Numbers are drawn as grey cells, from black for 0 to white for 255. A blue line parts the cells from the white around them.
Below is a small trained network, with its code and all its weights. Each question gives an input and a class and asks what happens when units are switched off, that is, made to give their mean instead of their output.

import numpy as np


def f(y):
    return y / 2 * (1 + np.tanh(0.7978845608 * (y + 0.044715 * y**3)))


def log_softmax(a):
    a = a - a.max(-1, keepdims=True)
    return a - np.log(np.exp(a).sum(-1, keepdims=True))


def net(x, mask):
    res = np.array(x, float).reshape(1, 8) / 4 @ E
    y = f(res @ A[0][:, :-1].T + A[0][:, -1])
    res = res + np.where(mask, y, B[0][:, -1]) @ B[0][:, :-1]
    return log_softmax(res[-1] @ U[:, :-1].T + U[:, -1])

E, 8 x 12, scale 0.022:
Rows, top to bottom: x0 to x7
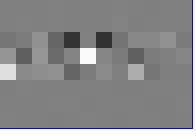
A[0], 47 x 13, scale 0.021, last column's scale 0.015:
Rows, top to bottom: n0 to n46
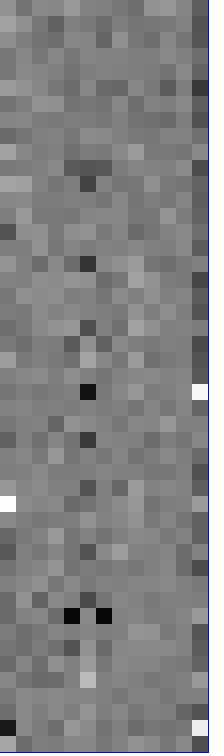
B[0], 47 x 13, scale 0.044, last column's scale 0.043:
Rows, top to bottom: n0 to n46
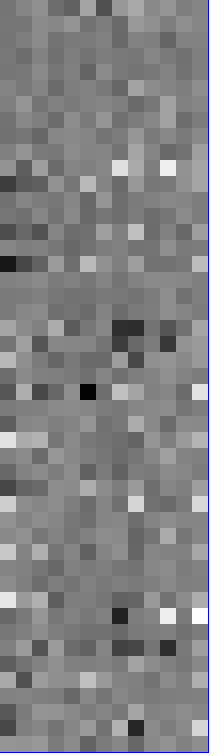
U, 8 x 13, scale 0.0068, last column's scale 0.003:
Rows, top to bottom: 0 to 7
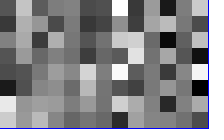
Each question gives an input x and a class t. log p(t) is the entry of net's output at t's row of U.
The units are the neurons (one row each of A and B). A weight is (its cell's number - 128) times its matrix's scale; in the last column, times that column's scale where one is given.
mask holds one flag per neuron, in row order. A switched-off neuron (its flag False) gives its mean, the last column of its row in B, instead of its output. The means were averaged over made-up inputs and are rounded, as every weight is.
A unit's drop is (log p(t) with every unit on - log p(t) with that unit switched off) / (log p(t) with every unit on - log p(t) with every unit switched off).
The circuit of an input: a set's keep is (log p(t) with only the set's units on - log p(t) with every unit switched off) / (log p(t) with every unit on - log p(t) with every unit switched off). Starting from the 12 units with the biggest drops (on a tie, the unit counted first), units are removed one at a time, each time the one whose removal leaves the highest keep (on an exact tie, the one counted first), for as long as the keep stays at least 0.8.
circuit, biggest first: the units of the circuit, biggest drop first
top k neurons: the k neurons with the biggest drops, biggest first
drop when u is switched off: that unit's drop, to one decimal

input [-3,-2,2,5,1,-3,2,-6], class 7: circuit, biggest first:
n24
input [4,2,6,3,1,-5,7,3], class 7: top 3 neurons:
n24, n45, n16
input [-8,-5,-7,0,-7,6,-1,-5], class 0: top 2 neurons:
n38, n16
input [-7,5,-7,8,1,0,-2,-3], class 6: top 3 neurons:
n38, n45, n16
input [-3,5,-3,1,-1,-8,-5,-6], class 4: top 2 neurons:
n38, n24
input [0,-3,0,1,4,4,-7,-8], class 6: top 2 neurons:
n38, n24
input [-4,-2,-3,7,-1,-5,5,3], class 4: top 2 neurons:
n38, n31
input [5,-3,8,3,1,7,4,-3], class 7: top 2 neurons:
n24, n45
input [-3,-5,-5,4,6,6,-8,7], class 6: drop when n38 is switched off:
0.9
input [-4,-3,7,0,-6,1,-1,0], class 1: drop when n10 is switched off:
0.0
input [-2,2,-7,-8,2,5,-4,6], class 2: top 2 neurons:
n24, n38
